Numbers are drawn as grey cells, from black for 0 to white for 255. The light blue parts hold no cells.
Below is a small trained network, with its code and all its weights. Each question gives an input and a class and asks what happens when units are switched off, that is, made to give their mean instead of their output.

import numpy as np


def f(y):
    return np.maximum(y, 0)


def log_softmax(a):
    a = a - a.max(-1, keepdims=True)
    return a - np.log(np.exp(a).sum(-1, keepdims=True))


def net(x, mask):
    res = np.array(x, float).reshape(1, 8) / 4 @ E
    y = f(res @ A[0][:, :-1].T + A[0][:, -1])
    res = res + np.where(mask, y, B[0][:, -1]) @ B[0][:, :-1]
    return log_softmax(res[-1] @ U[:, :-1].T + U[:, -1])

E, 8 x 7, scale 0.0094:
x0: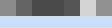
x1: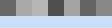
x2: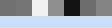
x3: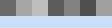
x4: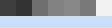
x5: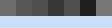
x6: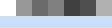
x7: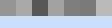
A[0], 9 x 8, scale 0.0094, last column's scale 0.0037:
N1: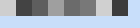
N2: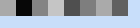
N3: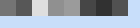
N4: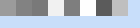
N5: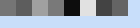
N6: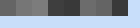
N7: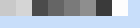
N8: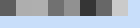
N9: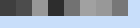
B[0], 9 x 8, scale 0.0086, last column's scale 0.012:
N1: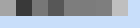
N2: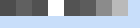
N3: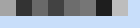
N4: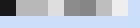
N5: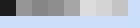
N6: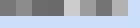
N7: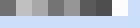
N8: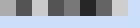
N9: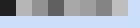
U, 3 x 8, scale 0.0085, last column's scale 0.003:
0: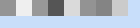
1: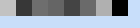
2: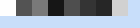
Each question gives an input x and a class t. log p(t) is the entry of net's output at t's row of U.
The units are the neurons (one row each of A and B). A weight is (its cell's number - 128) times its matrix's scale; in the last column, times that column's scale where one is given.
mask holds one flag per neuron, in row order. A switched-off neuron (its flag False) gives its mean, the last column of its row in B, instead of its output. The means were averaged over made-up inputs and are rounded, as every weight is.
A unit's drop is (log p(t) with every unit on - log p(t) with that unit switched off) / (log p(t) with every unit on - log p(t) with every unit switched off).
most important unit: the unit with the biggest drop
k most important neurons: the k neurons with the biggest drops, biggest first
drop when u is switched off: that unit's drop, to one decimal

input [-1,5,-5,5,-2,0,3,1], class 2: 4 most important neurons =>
[N4, N5, N8, N9]
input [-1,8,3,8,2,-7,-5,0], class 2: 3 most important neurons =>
[N3, N8, N4]
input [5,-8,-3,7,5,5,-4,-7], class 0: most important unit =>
N9
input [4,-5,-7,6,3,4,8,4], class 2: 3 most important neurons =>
[N4, N5, N1]
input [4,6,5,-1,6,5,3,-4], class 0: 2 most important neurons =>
[N9, N6]
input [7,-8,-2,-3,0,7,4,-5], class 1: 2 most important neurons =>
[N5, N2]
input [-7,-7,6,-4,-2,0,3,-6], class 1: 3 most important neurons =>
[N5, N2, N7]
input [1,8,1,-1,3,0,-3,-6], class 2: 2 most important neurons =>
[N4, N3]
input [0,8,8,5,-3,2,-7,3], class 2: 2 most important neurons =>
[N3, N8]
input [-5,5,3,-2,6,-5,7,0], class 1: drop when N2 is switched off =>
0.1
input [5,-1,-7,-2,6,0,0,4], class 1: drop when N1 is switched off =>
0.2
